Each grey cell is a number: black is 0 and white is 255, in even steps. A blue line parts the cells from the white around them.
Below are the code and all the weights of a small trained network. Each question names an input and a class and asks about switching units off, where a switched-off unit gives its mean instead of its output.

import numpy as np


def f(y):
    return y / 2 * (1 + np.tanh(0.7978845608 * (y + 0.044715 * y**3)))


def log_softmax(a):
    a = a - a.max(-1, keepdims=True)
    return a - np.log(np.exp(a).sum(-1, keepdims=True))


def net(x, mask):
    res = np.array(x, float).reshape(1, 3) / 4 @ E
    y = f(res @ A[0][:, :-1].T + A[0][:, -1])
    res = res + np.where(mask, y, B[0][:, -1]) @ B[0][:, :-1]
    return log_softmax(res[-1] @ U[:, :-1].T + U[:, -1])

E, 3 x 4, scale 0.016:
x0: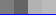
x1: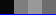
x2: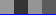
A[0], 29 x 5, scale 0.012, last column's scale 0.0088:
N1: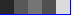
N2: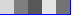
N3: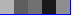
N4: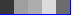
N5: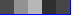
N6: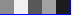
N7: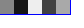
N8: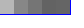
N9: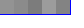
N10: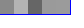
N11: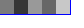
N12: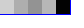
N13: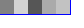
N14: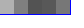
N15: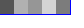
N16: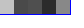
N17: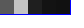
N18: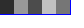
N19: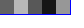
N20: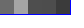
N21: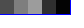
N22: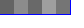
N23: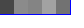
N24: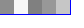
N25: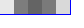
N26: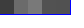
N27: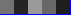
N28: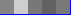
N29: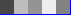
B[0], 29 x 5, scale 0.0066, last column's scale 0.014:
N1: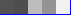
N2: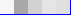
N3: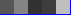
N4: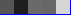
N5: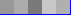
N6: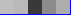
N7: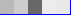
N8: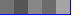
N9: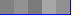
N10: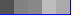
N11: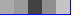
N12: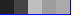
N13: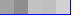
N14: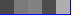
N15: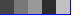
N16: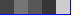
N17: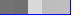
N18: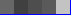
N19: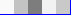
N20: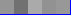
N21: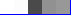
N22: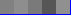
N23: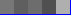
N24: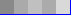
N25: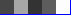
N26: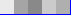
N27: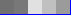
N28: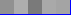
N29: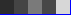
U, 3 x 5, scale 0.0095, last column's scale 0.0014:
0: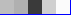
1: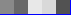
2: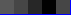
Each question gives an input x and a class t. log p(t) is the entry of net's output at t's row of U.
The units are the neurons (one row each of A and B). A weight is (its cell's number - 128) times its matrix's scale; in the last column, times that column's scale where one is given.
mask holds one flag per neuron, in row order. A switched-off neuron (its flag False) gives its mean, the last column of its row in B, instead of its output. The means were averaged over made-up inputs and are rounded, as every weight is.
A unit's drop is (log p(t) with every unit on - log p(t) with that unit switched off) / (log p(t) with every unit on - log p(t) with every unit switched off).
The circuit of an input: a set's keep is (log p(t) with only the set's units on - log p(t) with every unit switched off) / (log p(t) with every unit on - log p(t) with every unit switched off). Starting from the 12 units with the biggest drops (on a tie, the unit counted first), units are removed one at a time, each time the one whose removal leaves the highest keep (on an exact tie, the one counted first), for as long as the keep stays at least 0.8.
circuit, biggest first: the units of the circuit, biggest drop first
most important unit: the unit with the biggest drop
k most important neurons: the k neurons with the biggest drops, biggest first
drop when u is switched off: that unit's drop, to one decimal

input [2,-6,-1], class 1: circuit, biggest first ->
N12
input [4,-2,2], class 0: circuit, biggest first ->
N1, N17
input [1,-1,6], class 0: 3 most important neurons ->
N7, N29, N4
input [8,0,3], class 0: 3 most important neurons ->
N7, N1, N11
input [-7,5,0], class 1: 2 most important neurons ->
N17, N1
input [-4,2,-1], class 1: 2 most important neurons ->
N25, N17
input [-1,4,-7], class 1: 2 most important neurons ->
N13, N24
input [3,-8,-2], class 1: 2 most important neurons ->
N12, N2
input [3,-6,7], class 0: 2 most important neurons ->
N7, N2
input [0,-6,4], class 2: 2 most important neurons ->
N16, N19
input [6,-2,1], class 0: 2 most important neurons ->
N1, N17
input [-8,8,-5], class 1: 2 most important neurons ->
N17, N1
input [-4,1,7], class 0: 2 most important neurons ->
N7, N29
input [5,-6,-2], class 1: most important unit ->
N12
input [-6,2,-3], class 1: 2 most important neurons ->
N17, N25
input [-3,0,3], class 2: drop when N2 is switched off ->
0.3
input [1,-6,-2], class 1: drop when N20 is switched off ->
-0.1
